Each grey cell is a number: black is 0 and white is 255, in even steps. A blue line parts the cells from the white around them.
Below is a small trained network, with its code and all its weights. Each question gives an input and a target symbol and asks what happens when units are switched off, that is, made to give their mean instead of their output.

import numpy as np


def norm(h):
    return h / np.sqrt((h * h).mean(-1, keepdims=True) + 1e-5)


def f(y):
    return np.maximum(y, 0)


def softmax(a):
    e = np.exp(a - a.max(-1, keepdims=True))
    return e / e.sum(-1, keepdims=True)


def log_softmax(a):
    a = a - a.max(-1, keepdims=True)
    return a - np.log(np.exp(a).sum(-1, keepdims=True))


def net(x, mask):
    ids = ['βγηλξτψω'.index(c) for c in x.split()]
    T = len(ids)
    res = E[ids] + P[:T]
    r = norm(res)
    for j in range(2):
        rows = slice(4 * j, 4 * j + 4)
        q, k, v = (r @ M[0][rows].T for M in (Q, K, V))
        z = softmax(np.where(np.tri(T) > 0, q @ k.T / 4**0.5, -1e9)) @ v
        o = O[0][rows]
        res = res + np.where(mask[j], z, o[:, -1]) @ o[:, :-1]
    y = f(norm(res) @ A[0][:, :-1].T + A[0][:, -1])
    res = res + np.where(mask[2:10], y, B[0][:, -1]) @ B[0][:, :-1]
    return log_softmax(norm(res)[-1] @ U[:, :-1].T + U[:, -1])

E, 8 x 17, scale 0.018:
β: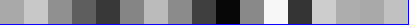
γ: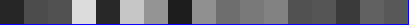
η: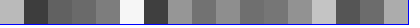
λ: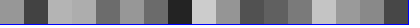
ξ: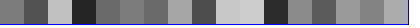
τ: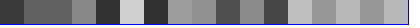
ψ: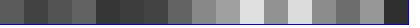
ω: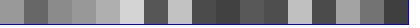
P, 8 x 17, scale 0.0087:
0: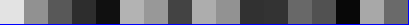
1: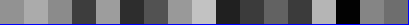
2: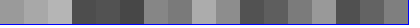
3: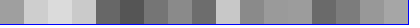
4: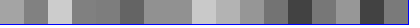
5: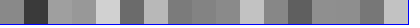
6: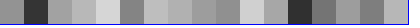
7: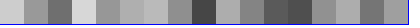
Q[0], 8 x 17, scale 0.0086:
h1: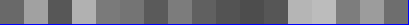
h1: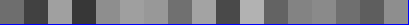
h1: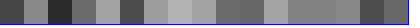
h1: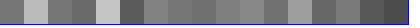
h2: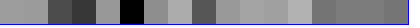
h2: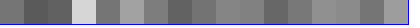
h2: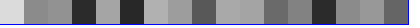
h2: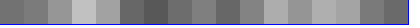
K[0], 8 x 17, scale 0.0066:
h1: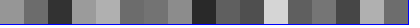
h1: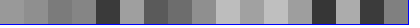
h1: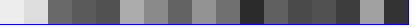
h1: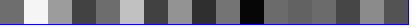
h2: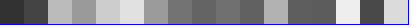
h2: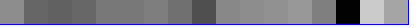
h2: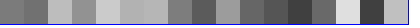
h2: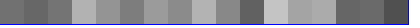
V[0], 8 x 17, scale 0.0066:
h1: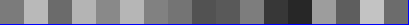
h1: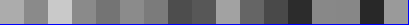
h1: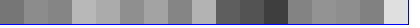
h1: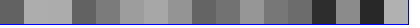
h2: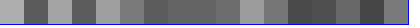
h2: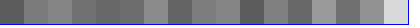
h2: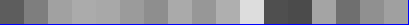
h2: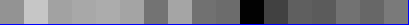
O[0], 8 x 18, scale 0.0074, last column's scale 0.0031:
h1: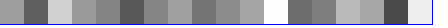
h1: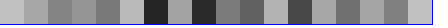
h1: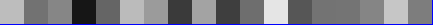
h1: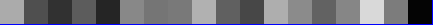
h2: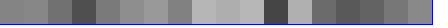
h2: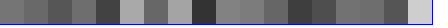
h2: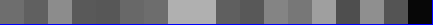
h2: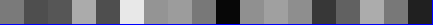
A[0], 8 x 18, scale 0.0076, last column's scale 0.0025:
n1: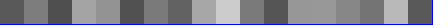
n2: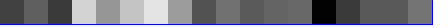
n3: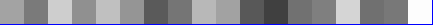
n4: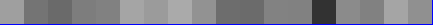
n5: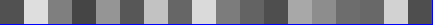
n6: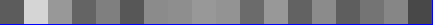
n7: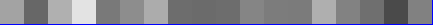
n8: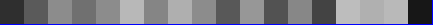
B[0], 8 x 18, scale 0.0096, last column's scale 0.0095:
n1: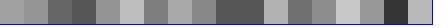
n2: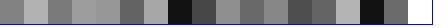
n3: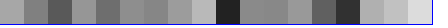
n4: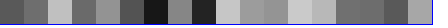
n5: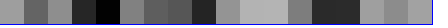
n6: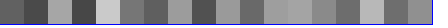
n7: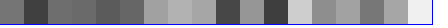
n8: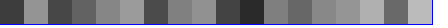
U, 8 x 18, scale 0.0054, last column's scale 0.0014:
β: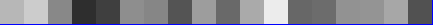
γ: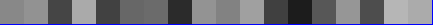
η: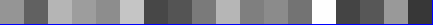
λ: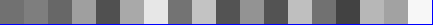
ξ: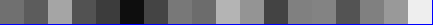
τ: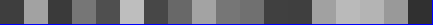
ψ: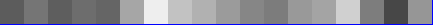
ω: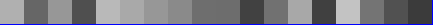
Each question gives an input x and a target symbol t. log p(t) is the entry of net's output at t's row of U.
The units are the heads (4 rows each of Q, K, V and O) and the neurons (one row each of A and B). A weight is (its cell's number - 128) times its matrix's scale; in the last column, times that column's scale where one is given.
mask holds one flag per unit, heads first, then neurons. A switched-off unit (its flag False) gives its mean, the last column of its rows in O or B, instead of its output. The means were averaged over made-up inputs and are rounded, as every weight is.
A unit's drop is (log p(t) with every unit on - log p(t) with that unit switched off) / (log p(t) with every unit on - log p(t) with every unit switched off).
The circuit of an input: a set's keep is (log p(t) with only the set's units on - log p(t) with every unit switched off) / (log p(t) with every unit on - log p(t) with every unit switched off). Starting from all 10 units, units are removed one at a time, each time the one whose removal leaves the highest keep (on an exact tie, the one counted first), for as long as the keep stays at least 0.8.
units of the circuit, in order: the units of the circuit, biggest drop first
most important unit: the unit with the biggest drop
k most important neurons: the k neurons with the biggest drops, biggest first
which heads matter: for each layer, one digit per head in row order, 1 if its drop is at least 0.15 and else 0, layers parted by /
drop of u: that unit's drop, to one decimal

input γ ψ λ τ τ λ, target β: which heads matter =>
11
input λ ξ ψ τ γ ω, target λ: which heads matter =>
01
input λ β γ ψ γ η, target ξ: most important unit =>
h2
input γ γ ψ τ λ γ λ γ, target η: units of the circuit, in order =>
(h2, h1, n2)
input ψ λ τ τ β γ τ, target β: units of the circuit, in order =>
(h2, n5, h1, n1)
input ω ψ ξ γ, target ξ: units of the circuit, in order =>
(h2, n2)
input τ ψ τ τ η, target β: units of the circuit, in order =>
(h2, h1, n5, n1)
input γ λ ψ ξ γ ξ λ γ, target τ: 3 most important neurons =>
(n1, n2, n4)
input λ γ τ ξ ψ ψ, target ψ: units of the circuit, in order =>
(n1, h1)
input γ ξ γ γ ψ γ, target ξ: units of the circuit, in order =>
(h2, n5)
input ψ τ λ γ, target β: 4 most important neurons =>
(n1, n5, n3, n4)
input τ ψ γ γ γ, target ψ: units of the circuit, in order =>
(n1, h2, n2)
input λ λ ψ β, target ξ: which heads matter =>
10
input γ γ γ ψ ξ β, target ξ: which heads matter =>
11
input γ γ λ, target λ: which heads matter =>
00
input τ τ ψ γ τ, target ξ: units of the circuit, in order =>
(h2)
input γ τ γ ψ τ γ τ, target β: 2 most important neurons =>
(n5, n1)
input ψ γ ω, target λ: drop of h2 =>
0.2
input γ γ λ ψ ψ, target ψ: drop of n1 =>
0.4
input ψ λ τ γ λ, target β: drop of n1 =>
0.3
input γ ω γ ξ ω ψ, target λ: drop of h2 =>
1.1
